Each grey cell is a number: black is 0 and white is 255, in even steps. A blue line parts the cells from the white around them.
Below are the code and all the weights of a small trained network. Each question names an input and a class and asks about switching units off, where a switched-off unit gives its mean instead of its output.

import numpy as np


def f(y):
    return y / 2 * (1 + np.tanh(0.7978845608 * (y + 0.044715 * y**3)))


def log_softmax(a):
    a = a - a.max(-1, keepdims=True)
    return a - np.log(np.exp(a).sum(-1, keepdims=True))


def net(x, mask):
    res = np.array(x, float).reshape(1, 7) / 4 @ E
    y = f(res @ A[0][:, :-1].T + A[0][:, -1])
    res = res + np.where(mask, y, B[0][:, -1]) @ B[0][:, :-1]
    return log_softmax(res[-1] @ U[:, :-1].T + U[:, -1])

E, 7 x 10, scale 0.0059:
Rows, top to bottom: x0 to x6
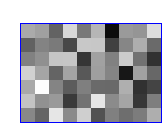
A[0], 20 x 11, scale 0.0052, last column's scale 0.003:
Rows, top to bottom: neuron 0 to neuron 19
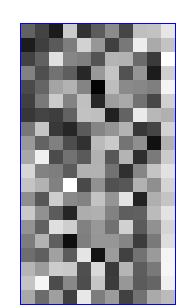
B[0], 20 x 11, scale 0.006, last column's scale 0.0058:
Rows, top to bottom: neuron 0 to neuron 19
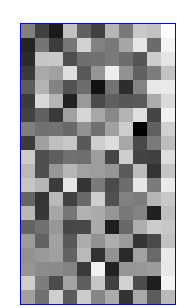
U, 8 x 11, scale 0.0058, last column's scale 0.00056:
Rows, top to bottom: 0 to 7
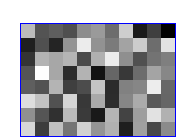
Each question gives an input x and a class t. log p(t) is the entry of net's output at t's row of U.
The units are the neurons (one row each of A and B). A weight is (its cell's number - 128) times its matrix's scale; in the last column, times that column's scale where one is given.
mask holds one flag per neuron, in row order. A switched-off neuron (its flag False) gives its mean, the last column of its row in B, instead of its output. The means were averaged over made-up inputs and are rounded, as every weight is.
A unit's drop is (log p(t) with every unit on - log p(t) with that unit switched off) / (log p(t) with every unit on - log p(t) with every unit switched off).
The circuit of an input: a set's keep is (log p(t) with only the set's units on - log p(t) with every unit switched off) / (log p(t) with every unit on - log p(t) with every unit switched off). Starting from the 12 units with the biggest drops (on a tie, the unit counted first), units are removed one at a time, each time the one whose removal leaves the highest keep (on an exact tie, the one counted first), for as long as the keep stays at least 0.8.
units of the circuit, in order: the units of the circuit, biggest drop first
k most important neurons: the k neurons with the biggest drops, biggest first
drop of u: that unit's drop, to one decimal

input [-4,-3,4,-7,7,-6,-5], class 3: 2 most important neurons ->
(neuron 5; neuron 4)
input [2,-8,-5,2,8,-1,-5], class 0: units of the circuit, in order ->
(neuron 7; neuron 9)
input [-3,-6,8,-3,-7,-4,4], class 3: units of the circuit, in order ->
(neuron 5; neuron 4)
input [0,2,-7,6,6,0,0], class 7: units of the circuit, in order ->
(neuron 10; neuron 13)
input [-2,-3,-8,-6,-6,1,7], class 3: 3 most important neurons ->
(neuron 4; neuron 16; neuron 5)
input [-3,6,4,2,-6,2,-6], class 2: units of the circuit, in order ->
(neuron 8; neuron 3)
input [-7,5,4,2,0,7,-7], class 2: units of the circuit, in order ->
(neuron 8)
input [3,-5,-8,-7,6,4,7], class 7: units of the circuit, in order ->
(neuron 13; neuron 19)
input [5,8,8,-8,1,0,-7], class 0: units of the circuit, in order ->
(neuron 9; neuron 7)
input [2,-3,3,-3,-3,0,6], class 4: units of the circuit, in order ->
(neuron 14; neuron 12)
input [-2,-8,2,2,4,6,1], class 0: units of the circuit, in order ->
(neuron 9; neuron 7)
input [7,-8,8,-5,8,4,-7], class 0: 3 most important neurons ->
(neuron 7; neuron 9; neuron 12)
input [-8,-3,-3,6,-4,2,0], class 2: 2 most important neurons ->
(neuron 3; neuron 8)
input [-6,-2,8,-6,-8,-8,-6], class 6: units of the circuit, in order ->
(neuron 4)
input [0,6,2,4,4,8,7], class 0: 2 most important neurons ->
(neuron 18; neuron 9)
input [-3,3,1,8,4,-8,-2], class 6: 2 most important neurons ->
(neuron 17; neuron 9)
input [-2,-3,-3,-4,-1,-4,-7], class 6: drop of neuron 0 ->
0.3
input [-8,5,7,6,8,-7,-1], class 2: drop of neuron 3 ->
0.2
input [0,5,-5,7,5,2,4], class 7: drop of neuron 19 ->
0.1
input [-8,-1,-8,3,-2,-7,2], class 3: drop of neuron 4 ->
0.2
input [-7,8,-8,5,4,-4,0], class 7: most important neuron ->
(neuron 19)
